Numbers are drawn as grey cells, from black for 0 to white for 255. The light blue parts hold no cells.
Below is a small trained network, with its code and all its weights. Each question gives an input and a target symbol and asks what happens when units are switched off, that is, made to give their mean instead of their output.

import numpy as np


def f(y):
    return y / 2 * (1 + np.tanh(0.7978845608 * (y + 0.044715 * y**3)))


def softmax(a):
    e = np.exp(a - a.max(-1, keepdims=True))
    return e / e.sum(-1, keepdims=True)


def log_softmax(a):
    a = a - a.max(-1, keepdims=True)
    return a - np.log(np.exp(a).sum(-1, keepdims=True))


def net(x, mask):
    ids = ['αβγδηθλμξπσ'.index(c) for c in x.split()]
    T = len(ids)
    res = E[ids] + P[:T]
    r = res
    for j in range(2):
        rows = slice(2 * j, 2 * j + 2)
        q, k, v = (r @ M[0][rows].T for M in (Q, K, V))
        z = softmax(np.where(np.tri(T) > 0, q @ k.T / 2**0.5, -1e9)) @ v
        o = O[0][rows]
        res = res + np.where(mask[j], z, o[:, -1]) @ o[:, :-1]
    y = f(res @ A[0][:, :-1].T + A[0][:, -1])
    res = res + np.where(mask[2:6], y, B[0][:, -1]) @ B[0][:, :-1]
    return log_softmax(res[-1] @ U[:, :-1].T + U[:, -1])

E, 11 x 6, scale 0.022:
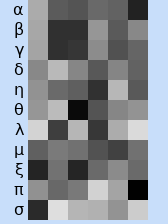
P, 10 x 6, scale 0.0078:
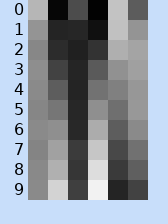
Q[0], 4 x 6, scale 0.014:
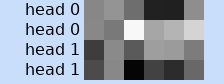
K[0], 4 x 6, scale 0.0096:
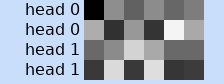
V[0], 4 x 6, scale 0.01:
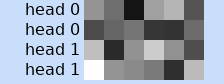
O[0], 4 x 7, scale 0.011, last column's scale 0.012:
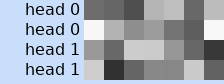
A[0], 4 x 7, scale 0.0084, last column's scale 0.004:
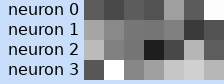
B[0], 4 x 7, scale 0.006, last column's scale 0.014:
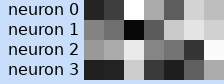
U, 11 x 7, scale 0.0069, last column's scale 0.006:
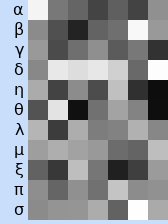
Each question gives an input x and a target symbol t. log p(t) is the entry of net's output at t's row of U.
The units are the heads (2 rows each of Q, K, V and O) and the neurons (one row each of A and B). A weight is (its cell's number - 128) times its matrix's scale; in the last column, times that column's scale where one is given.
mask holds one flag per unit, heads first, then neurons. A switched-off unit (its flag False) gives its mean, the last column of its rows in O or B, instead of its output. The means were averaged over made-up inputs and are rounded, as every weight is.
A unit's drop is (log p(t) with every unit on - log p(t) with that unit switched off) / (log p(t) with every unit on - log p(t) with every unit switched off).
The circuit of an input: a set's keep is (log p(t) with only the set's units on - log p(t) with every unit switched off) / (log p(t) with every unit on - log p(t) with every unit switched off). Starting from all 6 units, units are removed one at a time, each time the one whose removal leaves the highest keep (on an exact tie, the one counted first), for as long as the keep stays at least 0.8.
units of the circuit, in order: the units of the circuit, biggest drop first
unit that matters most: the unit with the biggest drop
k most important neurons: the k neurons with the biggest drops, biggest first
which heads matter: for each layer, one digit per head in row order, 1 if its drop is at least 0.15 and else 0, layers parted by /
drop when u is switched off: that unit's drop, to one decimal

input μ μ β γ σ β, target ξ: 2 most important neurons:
(neuron 1; neuron 2)
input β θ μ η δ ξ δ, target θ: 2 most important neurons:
(neuron 2; neuron 1)
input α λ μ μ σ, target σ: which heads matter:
01
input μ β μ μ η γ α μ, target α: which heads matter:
10
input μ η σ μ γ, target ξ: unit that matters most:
head 0
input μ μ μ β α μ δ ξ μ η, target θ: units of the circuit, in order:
(head 1; neuron 2)
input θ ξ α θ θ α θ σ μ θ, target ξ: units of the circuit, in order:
(head 0; neuron 3; neuron 1)
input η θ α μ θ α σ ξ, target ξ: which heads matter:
11
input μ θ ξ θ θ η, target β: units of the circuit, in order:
(head 0; neuron 2; neuron 0)
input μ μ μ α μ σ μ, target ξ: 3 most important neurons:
(neuron 1; neuron 2; neuron 0)
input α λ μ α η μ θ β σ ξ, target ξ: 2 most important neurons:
(neuron 0; neuron 1)
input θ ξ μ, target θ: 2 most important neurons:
(neuron 2; neuron 1)
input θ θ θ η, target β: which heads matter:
11
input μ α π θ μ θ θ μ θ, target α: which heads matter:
11
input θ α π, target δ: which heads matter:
01
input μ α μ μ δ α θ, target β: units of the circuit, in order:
(head 1)
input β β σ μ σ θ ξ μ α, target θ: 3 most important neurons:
(neuron 1; neuron 2; neuron 3)
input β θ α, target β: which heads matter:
10
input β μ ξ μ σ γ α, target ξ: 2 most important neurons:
(neuron 0; neuron 1)
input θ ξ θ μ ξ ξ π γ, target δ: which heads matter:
01
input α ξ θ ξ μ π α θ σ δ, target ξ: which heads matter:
10
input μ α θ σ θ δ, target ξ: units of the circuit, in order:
(head 0; neuron 1)
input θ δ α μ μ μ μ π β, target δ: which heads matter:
01
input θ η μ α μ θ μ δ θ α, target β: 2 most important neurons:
(neuron 2; neuron 1)
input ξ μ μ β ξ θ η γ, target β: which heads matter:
10
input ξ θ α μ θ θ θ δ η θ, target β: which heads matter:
11
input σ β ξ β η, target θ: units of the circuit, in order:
(head 1)
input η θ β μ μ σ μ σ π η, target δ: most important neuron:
(neuron 3)
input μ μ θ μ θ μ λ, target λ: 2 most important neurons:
(neuron 2; neuron 1)
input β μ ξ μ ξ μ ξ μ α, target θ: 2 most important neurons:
(neuron 1; neuron 2)
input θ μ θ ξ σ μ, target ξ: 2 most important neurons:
(neuron 1; neuron 0)
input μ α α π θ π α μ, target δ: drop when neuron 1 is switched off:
0.0
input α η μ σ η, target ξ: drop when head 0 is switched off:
1.0
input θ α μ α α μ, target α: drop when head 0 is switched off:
0.6
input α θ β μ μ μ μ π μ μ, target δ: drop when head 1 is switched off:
1.2
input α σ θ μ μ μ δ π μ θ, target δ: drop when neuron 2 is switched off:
-0.1
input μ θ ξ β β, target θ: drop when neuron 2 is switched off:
0.1
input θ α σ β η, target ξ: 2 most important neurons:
(neuron 0; neuron 1)
